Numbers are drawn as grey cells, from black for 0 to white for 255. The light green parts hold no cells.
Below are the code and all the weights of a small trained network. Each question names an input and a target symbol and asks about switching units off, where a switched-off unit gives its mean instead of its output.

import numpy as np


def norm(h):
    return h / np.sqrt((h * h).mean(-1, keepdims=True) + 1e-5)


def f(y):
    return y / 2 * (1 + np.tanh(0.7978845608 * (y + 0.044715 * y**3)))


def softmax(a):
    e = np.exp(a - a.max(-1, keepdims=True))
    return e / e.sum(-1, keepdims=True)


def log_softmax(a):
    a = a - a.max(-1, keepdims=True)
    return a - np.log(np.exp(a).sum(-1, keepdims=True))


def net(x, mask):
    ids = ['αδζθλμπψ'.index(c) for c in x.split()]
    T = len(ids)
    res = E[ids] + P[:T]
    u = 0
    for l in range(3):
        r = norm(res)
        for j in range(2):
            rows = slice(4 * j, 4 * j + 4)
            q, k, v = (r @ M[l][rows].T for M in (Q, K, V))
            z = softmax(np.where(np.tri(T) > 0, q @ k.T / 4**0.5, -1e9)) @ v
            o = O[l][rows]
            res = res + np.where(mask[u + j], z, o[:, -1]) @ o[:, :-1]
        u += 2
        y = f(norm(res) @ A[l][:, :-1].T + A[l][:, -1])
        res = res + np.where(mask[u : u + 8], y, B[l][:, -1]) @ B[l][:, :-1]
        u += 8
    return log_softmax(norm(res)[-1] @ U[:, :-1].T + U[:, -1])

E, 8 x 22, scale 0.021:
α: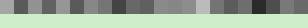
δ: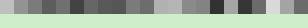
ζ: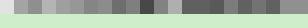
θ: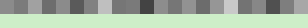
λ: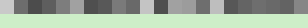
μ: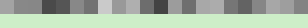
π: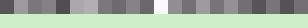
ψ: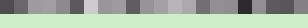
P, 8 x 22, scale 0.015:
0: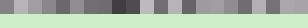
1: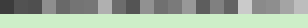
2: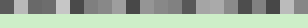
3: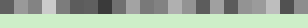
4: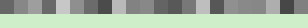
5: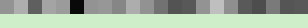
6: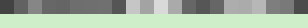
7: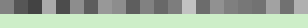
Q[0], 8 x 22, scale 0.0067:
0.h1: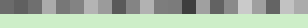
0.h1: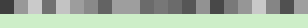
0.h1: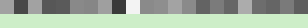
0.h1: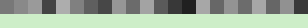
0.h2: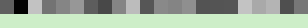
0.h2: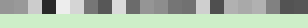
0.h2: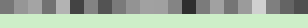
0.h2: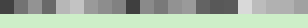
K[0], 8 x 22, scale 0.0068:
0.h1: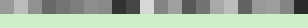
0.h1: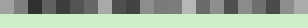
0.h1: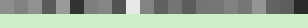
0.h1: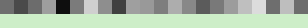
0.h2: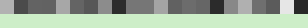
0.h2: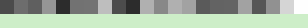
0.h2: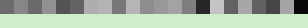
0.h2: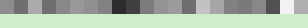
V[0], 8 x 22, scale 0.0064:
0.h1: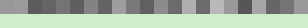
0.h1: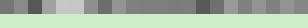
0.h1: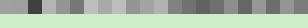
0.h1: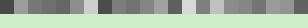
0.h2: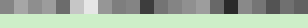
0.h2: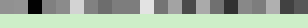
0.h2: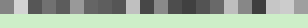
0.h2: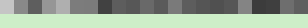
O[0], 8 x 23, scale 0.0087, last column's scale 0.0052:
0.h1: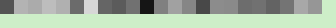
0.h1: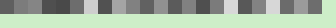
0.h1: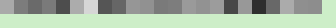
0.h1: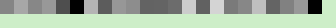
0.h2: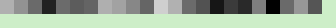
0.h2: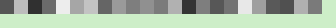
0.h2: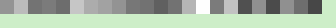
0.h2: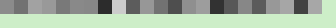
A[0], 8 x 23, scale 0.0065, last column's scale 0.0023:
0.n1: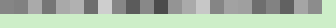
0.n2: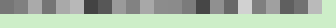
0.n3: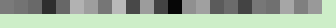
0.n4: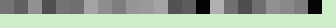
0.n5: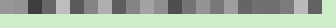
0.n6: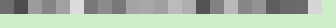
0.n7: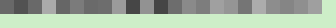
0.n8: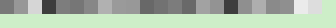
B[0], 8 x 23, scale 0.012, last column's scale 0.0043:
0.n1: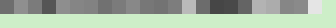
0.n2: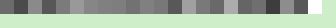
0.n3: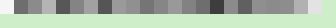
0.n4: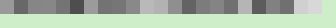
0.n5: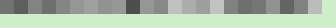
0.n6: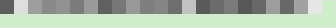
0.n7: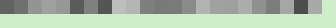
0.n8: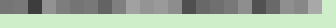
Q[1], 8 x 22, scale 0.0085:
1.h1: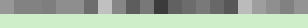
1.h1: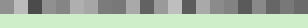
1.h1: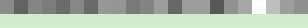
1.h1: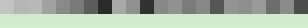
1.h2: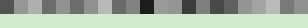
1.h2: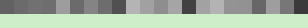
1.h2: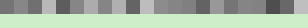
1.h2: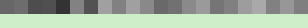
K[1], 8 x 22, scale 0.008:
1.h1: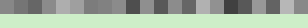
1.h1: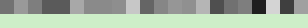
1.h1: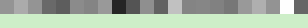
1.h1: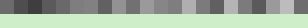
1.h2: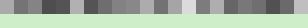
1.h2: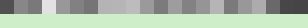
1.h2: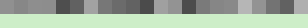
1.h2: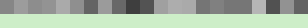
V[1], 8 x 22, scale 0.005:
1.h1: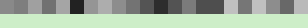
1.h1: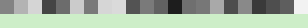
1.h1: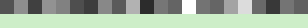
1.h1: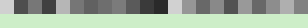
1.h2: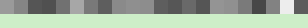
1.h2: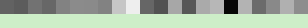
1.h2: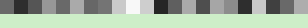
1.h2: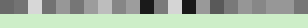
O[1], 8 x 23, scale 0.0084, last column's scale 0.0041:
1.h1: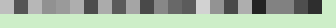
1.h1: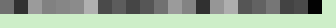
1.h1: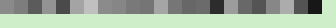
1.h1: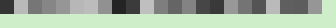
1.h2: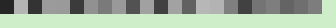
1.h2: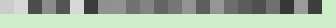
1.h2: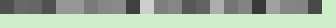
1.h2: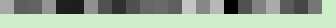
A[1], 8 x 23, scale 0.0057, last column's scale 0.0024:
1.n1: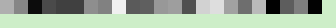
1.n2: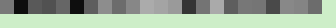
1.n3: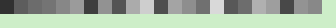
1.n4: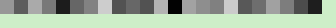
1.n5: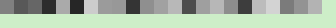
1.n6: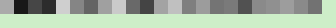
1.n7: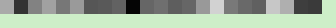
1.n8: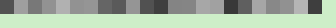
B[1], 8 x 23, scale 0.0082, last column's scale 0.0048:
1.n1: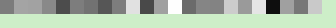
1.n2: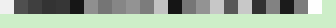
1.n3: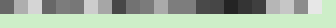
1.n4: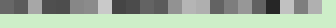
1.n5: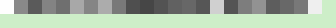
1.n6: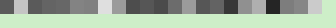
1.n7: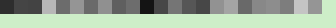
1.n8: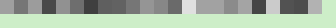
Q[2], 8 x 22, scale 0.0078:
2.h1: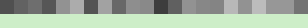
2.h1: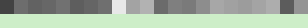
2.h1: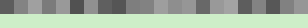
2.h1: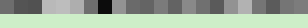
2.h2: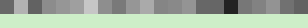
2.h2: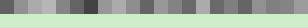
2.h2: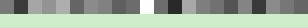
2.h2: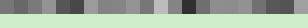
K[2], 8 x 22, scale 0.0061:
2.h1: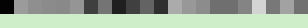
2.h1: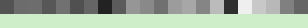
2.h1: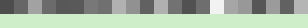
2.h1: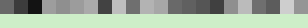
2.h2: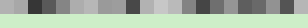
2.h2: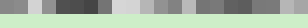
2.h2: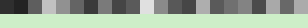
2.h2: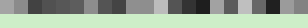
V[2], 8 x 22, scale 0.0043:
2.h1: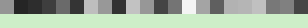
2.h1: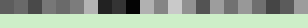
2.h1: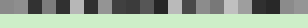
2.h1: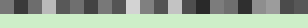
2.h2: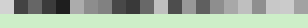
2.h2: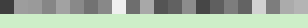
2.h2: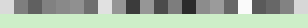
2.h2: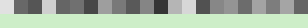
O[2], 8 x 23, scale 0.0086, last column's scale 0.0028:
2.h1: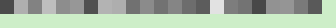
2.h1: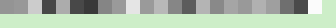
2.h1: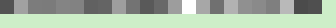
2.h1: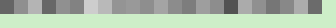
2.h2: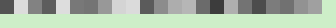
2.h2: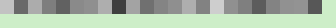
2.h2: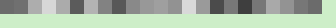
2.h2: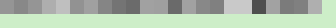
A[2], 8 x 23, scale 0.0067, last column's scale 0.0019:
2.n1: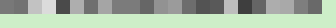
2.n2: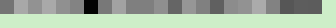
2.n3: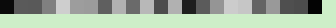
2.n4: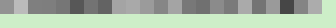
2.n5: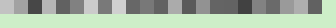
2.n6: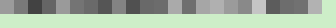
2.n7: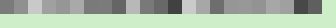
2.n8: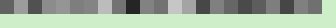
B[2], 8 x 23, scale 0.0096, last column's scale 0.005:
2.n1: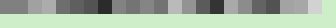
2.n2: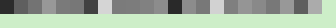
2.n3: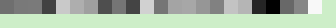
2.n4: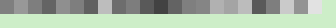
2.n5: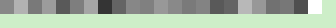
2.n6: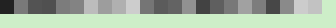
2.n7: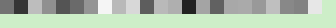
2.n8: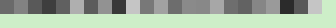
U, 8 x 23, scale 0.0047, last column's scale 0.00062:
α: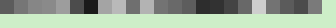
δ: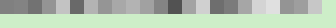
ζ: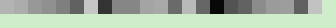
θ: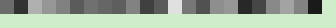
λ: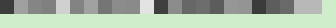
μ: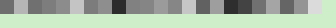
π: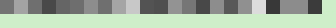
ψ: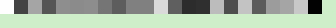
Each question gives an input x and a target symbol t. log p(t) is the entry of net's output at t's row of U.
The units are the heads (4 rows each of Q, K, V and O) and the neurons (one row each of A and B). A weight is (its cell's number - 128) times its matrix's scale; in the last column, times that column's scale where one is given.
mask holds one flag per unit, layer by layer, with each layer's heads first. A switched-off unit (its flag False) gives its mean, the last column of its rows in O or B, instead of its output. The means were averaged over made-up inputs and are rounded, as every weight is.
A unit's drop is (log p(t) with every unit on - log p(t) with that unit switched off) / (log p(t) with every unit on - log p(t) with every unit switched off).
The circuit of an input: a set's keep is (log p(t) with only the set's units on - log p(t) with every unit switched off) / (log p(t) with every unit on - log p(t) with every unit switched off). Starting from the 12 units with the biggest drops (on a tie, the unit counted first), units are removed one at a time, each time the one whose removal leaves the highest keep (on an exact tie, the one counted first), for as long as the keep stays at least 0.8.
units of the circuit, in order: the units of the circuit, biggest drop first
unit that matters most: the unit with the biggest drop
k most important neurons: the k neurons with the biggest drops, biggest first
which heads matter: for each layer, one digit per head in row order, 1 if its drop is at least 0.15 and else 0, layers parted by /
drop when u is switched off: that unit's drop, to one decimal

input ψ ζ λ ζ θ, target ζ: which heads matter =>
01 / 00 / 00
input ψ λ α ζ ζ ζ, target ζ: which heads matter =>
01 / 00 / 00
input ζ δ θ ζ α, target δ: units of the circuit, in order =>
0.h2; 2.n7
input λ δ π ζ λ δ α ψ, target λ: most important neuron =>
2.n3
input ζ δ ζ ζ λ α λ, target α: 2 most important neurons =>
0.n2; 2.n2
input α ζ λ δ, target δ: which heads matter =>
01 / 10 / 00
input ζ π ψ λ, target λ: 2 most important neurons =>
2.n3; 0.n2
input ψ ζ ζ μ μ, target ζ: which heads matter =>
00 / 00 / 00
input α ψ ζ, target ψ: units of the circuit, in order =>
0.h2; 1.n2
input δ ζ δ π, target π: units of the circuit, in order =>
1.h1; 2.h2
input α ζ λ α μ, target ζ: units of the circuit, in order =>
0.n3; 0.h2
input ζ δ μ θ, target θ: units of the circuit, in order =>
0.h2; 2.n1
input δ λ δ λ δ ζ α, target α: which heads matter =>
11 / 00 / 01
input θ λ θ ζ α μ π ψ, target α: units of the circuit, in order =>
0.h1
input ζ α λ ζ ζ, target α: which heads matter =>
11 / 00 / 00
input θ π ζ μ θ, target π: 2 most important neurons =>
1.n1; 0.n8
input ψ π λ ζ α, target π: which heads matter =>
11 / 00 / 00
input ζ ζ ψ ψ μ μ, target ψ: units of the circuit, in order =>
0.h2; 1.n2
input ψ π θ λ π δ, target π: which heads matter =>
00 / 00 / 00
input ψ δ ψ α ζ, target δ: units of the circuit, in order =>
0.h2
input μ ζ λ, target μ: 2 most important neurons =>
0.n5; 2.n8
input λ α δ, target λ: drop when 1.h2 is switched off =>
0.1
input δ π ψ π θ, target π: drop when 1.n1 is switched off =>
0.1
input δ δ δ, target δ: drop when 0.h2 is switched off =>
0.5
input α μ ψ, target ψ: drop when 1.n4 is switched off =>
0.0
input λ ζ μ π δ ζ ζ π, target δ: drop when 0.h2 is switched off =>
0.7
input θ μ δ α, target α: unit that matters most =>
0.h1
